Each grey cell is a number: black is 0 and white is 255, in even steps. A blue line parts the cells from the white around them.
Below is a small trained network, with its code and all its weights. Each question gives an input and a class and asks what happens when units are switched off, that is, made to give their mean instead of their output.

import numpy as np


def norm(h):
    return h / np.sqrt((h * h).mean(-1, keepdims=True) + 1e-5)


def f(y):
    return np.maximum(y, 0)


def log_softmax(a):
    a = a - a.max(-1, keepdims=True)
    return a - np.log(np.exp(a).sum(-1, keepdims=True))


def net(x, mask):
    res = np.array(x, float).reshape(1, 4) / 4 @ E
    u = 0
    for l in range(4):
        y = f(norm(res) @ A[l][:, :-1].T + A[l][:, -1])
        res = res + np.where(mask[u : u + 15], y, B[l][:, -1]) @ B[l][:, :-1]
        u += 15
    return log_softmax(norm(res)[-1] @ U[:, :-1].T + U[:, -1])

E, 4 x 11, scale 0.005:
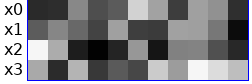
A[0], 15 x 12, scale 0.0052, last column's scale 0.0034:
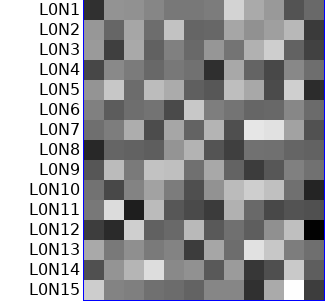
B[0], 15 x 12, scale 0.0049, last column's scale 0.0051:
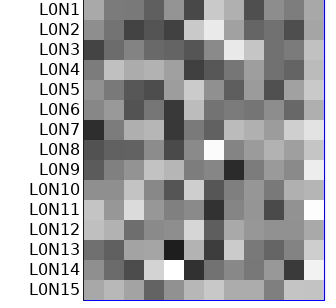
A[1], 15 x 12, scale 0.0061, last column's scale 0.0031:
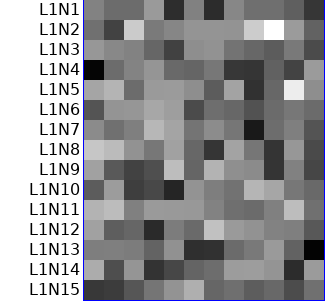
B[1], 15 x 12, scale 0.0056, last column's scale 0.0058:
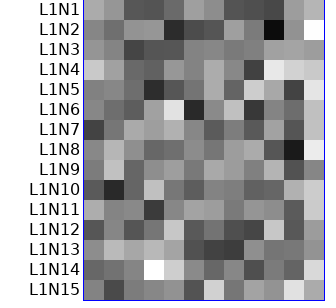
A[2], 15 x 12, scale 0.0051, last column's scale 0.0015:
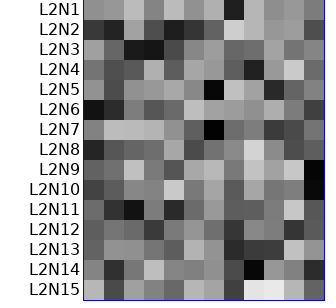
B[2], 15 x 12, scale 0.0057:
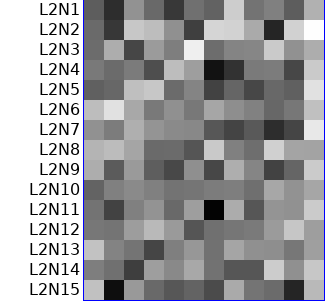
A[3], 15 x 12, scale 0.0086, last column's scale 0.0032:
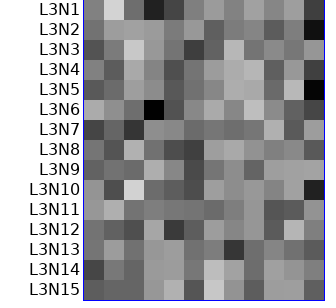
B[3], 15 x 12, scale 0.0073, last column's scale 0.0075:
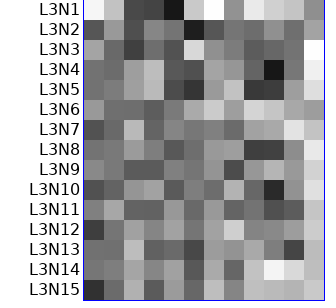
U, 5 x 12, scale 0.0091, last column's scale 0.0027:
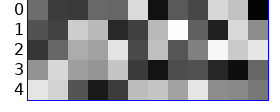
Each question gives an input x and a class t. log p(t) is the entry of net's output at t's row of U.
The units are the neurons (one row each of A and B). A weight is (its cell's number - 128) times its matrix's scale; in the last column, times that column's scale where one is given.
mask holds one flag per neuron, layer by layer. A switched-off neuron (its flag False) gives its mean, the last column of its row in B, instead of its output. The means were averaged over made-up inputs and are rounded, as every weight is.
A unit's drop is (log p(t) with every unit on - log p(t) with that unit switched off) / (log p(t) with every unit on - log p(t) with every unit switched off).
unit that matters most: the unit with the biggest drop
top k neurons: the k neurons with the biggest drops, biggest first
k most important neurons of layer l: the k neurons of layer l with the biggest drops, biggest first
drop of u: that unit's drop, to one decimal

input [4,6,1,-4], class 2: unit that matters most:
L0N8
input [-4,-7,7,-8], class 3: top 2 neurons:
(L0N11, L2N7)
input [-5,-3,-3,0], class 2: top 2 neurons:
(L0N14, L0N7)
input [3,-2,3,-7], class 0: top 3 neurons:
(L0N8, L1N4, L0N15)
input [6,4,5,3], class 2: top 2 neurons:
(L1N14, L1N12)
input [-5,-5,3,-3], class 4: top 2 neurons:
(L1N5, L0N15)
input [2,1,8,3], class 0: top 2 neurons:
(L1N10, L0N14)
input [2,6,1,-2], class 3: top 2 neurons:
(L0N11, L0N4)
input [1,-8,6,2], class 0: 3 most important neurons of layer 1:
(L1N10, L1N8, L1N12)
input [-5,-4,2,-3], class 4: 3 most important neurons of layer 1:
(L1N5, L1N11, L1N14)
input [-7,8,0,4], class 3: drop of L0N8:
0.1
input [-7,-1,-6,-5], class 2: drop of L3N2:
0.0
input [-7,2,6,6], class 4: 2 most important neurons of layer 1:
(L1N2, L1N7)
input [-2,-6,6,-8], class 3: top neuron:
(L0N11)
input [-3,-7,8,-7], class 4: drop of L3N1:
0.1
